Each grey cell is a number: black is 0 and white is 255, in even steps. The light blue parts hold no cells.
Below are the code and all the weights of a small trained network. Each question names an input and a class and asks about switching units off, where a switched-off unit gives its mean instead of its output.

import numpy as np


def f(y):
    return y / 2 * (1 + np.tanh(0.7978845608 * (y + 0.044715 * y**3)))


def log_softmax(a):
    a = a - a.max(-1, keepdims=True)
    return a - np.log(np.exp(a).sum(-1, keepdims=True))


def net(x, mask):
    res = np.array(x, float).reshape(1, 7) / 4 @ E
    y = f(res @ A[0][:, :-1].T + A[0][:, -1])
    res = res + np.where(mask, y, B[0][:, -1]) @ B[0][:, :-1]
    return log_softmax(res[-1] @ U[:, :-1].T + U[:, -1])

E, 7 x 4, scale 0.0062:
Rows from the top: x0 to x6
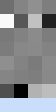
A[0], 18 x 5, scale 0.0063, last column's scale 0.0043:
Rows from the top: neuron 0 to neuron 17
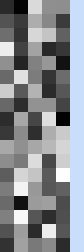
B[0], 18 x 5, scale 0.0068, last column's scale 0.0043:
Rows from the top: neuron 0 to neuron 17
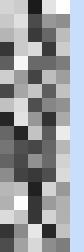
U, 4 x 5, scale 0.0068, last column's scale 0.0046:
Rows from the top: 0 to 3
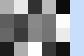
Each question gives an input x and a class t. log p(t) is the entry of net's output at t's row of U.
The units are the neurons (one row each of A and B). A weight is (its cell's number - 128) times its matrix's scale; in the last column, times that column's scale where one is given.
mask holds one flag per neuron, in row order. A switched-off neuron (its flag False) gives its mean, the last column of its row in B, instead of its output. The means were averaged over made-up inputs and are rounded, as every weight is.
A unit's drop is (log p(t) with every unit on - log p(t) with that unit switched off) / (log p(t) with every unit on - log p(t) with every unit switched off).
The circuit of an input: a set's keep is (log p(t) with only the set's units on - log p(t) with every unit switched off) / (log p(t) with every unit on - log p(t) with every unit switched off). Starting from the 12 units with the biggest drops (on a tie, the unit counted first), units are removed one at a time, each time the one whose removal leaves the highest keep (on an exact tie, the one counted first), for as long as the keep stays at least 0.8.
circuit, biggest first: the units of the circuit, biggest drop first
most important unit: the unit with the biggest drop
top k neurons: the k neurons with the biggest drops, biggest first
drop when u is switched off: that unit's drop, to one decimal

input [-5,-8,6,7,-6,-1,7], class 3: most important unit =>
neuron 16
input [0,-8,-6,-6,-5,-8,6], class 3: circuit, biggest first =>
[neuron 16; neuron 8]
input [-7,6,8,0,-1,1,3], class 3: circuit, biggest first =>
[neuron 3; neuron 6]
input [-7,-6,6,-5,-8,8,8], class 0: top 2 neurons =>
[neuron 0; neuron 14]
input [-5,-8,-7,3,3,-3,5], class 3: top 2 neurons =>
[neuron 16; neuron 8]
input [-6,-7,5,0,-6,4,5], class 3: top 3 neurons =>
[neuron 16; neuron 8; neuron 9]
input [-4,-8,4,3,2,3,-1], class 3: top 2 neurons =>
[neuron 16; neuron 8]
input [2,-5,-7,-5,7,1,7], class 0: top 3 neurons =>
[neuron 0; neuron 14; neuron 2]
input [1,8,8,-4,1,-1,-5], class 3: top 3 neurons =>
[neuron 3; neuron 6; neuron 0]
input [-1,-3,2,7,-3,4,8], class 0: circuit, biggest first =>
[neuron 0; neuron 14]
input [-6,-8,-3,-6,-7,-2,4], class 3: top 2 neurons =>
[neuron 16; neuron 8]
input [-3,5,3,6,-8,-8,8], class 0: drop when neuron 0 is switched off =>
0.2
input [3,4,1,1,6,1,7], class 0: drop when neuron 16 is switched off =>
0.0
